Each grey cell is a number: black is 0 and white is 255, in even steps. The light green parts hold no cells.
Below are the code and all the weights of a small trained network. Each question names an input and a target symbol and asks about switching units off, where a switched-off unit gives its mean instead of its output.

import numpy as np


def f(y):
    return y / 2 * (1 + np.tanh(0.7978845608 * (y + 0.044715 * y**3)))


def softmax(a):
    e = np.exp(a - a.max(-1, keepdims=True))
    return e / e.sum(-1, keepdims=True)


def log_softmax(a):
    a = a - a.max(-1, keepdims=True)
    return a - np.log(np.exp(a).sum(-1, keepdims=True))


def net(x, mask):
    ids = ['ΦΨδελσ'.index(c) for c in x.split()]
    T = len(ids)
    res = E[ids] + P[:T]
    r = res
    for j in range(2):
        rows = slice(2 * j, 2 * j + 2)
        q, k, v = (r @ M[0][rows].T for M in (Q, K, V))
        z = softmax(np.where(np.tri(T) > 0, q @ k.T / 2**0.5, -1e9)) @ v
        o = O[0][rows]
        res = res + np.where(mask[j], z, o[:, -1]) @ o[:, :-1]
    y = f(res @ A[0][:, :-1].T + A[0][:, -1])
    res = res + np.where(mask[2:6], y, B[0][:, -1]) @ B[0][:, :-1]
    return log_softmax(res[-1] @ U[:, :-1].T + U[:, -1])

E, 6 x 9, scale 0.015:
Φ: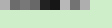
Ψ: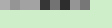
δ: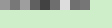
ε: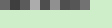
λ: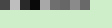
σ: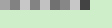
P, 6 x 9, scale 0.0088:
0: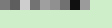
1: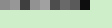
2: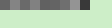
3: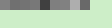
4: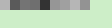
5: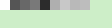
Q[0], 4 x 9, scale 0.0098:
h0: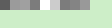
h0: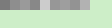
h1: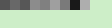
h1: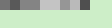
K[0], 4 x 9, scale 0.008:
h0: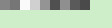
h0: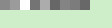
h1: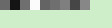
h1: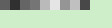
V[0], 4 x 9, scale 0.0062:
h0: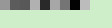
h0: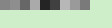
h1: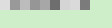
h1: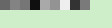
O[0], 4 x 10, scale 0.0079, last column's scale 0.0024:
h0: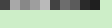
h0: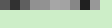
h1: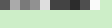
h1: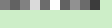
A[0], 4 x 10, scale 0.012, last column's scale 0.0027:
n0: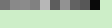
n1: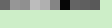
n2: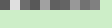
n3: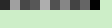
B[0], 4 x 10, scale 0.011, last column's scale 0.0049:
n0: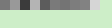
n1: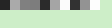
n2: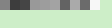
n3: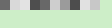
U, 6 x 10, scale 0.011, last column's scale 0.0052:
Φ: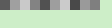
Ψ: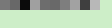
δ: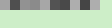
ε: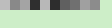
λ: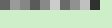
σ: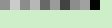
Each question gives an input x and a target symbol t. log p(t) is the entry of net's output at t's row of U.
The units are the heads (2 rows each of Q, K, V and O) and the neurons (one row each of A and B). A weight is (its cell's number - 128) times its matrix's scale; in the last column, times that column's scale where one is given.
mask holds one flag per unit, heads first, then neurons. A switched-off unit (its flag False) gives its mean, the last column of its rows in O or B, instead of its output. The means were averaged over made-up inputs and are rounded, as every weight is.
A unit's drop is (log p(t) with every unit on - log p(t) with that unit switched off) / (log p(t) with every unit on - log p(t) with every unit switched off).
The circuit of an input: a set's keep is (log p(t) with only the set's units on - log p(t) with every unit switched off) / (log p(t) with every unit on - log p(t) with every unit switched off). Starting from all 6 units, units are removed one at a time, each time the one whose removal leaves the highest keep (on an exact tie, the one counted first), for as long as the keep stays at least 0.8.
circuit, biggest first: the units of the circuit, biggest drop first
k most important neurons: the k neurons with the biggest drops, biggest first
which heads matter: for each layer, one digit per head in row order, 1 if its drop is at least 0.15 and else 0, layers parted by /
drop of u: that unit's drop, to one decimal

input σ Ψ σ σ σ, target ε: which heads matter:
10
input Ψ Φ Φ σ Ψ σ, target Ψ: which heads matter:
01
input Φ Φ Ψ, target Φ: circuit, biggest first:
[n1]
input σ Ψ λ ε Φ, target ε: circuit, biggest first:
[n1; n0]
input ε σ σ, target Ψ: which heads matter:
11
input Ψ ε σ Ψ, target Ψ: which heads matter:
11
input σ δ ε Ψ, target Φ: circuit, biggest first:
[n1; h0]
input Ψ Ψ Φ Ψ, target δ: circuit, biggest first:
[h1; n1]
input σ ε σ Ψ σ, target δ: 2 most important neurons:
[n3; n1]
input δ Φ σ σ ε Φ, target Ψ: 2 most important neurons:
[n1; n3]
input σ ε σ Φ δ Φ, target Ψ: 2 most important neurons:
[n1; n0]
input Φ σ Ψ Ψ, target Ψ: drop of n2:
-0.1
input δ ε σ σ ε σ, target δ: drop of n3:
0.4
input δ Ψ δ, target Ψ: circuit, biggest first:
[n3]
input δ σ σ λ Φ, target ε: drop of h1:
-0.2
